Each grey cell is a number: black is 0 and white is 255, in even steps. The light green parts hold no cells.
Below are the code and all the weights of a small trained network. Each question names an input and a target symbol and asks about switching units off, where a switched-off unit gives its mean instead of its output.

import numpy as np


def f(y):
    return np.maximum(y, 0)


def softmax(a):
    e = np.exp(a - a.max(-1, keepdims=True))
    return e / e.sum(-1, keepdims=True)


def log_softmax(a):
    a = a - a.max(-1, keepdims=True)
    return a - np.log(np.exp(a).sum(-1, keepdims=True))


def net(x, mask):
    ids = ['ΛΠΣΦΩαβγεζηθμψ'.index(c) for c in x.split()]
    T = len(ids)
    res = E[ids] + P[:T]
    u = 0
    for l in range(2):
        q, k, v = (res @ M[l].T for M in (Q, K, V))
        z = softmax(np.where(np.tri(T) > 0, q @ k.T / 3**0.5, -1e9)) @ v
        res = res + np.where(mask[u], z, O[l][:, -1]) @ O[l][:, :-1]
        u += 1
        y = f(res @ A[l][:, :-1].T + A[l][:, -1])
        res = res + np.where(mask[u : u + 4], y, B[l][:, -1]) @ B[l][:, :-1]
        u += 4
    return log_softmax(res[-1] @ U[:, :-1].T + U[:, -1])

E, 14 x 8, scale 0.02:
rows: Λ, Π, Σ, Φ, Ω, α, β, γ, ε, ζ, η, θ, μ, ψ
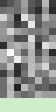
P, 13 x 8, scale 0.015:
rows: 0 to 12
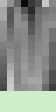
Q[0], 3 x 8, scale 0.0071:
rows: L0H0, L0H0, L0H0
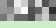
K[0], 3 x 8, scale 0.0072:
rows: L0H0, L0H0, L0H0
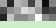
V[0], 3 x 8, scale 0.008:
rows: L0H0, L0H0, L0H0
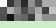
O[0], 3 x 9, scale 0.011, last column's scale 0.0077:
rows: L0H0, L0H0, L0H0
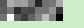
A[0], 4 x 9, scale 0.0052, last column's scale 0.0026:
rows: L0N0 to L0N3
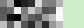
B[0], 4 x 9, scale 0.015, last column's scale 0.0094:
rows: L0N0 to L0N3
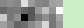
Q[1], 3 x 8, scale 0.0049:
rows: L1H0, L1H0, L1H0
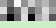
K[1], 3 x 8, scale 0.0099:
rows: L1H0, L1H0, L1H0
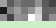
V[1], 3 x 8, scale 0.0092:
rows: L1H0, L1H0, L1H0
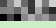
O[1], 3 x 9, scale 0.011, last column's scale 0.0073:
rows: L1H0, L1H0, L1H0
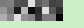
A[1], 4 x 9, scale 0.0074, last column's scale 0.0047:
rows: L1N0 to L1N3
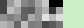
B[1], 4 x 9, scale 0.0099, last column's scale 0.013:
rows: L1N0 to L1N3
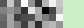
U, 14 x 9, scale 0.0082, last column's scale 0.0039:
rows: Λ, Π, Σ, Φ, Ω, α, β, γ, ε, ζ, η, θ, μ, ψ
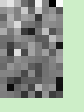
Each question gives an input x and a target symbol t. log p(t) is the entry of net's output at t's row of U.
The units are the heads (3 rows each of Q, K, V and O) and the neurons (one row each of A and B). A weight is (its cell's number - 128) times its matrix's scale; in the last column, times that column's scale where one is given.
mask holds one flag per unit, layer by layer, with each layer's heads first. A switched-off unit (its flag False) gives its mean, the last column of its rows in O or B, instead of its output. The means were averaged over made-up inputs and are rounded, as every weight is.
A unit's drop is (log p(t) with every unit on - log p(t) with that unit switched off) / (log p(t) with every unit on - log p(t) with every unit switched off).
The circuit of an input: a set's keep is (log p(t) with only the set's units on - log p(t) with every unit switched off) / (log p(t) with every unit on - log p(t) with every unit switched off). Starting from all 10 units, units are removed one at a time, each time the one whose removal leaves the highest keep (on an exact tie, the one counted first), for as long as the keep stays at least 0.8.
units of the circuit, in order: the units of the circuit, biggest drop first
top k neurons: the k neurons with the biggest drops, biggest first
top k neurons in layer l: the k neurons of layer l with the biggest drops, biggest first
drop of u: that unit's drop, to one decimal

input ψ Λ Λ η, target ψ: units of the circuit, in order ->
L0N2, L0H0
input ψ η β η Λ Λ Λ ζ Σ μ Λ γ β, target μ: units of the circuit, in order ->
L0H0
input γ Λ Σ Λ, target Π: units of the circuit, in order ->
L0H0, L1H0, L0N2
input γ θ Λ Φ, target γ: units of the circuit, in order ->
L0H0, L1H0, L0N1
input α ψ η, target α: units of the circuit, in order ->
L0H0, L1H0
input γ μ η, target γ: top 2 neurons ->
L0N1, L1N0
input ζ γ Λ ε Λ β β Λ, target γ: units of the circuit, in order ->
L1H0, L0H0
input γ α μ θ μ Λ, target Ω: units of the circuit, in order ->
L0H0, L1H0, L0N1
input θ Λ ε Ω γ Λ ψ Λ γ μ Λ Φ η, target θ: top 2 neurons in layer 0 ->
L0N2, L0N1
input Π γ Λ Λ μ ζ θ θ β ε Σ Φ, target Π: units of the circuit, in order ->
L1H0, L0H0
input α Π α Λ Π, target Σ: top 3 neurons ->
L1N0, L0N2, L1N2
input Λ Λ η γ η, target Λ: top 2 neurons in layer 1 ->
L1N0, L1N1
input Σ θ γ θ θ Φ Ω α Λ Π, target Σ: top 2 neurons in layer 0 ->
L0N1, L0N2
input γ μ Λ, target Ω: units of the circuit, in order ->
L1H0
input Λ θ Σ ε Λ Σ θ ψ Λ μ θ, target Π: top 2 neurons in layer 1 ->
L1N0, L1N1
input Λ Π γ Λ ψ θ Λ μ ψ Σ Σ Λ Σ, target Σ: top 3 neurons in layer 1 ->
L1N3, L1N1, L1N2
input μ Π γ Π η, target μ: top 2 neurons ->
L0N2, L1N0
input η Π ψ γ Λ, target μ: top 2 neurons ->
L0N2, L1N3
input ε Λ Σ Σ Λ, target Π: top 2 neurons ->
L1N0, L0N1
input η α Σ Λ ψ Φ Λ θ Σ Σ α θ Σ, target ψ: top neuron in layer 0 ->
L0N2
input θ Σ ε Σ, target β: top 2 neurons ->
L0N1, L1N0
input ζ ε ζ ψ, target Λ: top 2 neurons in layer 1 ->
L1N0, L1N3
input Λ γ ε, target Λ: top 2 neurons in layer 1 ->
L1N2, L1N1
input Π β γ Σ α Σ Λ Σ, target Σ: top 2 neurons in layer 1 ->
L1N3, L1N1
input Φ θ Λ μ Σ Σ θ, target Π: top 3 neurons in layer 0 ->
L0N0, L0N1, L0N2
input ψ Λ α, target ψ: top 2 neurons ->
L0N2, L1N0
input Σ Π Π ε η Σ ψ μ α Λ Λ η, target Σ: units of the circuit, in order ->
L0H0
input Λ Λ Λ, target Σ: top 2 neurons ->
L1N0, L0N2
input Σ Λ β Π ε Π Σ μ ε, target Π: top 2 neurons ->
L1N0, L0N2
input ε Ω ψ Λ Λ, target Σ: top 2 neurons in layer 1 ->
L1N0, L1N2
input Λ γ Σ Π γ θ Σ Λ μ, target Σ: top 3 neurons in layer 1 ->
L1N3, L1N2, L1N1
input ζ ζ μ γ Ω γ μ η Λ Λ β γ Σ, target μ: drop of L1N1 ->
0.1
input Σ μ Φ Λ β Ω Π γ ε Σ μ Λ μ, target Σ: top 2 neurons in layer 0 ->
L0N1, L0N2
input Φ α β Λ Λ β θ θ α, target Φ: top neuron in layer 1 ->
L1N0
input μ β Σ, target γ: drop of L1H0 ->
0.5
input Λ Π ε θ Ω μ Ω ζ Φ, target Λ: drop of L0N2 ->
-0.1
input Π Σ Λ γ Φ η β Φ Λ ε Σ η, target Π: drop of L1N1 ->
-0.1
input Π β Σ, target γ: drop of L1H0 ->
0.6
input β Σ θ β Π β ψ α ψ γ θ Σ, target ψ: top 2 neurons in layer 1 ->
L1N3, L1N0
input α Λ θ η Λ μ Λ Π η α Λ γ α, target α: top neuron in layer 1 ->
L1N2
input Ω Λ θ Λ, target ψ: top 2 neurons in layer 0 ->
L0N2, L0N0
